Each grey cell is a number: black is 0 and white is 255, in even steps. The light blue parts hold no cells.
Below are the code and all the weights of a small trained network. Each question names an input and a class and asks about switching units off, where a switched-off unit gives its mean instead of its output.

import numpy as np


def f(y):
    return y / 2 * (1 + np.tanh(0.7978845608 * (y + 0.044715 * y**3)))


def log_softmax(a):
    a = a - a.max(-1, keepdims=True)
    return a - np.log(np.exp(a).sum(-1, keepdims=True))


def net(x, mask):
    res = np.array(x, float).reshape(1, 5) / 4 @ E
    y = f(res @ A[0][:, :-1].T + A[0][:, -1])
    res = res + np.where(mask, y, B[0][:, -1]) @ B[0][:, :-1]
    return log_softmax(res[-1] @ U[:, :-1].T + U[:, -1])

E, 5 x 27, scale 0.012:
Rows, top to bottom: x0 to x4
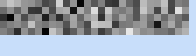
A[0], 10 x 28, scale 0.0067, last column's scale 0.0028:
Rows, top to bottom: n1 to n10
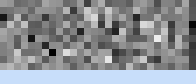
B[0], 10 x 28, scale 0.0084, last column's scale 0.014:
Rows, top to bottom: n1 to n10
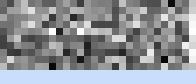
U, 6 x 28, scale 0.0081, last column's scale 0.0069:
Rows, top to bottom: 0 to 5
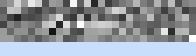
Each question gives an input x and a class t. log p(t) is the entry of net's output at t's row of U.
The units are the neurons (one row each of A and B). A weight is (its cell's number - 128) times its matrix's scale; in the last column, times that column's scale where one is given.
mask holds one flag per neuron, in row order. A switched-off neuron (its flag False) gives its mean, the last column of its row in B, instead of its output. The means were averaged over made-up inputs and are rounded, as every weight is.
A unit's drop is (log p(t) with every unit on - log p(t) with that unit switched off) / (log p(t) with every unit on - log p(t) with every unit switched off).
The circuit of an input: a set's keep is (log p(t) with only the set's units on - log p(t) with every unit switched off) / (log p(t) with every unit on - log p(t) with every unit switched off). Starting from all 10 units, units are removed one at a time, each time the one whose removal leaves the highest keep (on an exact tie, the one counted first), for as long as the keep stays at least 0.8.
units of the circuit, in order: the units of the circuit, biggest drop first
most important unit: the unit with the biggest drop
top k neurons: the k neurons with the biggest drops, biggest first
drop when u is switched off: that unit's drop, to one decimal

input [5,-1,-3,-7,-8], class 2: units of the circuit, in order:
[n8]
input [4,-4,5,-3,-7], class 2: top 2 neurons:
[n8; n4]
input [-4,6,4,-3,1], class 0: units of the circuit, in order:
[n4; n2]
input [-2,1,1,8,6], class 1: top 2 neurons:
[n9; n8]
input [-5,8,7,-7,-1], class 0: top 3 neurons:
[n4; n2; n9]
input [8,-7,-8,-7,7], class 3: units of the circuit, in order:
[n5; n4]
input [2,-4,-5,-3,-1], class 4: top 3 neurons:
[n4; n10; n2]
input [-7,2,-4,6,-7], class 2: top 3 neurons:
[n8; n5; n6]
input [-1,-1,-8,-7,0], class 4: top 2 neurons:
[n10; n9]
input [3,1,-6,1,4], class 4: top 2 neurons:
[n8; n10]
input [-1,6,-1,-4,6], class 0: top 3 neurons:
[n4; n8; n2]
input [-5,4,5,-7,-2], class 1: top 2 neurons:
[n6; n5]
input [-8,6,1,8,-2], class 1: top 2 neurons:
[n9; n5]
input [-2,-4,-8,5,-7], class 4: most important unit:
n1
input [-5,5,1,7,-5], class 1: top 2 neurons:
[n9; n5]
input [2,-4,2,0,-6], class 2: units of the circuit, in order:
[n8; n4]
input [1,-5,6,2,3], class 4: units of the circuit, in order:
[n3; n4]
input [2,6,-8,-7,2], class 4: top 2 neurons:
[n10; n9]
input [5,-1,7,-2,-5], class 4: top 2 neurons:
[n3; n7]
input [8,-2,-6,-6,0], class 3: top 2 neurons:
[n5; n9]
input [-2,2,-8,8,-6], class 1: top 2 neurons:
[n9; n3]
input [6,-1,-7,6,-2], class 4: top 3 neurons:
[n1; n10; n6]
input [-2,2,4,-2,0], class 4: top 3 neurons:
[n5; n9; n3]
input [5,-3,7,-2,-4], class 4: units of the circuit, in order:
[n3]
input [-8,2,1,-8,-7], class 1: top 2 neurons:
[n6; n5]
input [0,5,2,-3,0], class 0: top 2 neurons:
[n4; n9]
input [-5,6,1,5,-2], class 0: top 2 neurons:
[n2; n4]
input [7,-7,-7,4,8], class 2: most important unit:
n7
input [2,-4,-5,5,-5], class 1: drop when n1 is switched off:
0.1
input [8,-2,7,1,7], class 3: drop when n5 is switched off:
1.0
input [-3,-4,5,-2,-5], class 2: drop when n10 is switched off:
0.1
